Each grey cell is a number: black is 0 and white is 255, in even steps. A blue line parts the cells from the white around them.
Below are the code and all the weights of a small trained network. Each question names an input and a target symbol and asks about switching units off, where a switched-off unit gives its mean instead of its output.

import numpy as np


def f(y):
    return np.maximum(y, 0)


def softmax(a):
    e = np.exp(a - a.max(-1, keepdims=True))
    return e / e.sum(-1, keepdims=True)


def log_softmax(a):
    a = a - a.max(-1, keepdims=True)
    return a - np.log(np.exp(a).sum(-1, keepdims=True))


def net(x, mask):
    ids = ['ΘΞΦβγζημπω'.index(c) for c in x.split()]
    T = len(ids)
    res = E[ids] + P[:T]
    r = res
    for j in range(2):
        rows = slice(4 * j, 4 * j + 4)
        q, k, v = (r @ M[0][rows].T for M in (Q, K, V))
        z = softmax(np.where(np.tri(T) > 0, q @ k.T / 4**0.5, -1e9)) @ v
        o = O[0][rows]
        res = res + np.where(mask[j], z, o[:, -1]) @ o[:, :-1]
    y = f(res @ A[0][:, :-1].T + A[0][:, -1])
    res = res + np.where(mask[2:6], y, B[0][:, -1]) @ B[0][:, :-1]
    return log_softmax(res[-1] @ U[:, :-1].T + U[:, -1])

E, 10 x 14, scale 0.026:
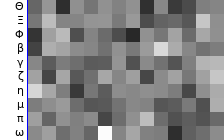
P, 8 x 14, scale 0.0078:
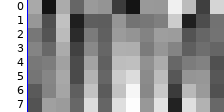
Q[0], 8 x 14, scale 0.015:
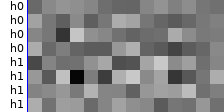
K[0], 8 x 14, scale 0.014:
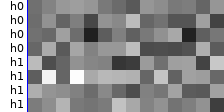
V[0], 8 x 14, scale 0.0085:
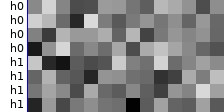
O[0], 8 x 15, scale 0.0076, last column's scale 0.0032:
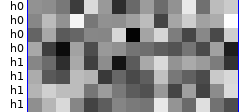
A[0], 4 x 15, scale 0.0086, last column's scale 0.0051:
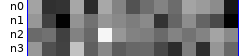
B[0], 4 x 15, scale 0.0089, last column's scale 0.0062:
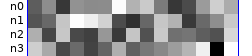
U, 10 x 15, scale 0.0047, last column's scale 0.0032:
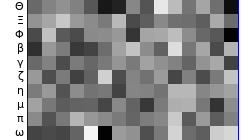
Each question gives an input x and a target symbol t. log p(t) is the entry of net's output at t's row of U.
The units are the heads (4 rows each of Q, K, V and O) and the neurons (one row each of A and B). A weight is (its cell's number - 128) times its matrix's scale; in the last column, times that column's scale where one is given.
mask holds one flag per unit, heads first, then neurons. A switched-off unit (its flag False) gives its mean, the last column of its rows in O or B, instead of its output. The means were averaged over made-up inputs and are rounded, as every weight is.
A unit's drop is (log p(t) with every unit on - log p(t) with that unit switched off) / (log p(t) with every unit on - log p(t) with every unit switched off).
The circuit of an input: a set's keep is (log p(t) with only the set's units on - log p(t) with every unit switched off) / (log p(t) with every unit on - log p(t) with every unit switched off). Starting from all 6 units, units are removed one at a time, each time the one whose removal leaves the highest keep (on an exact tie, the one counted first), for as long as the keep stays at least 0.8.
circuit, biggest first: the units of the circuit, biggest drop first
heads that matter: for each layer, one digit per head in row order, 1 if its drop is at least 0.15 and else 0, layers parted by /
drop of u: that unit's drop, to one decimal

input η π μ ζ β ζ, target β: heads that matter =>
01
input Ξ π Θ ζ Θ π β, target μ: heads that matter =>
11
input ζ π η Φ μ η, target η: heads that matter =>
11
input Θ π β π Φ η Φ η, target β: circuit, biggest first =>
[h1]
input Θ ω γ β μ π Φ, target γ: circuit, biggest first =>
[h0, n0, h1]
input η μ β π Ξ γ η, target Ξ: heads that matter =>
01
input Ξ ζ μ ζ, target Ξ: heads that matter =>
01
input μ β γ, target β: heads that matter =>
01
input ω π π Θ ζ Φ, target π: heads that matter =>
11
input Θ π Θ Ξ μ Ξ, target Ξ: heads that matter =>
01
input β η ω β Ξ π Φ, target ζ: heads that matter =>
11
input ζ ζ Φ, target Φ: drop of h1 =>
0.1
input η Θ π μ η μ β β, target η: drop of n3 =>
0.0
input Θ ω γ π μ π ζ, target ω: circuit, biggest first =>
[h1]
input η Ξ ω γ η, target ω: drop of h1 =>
0.6
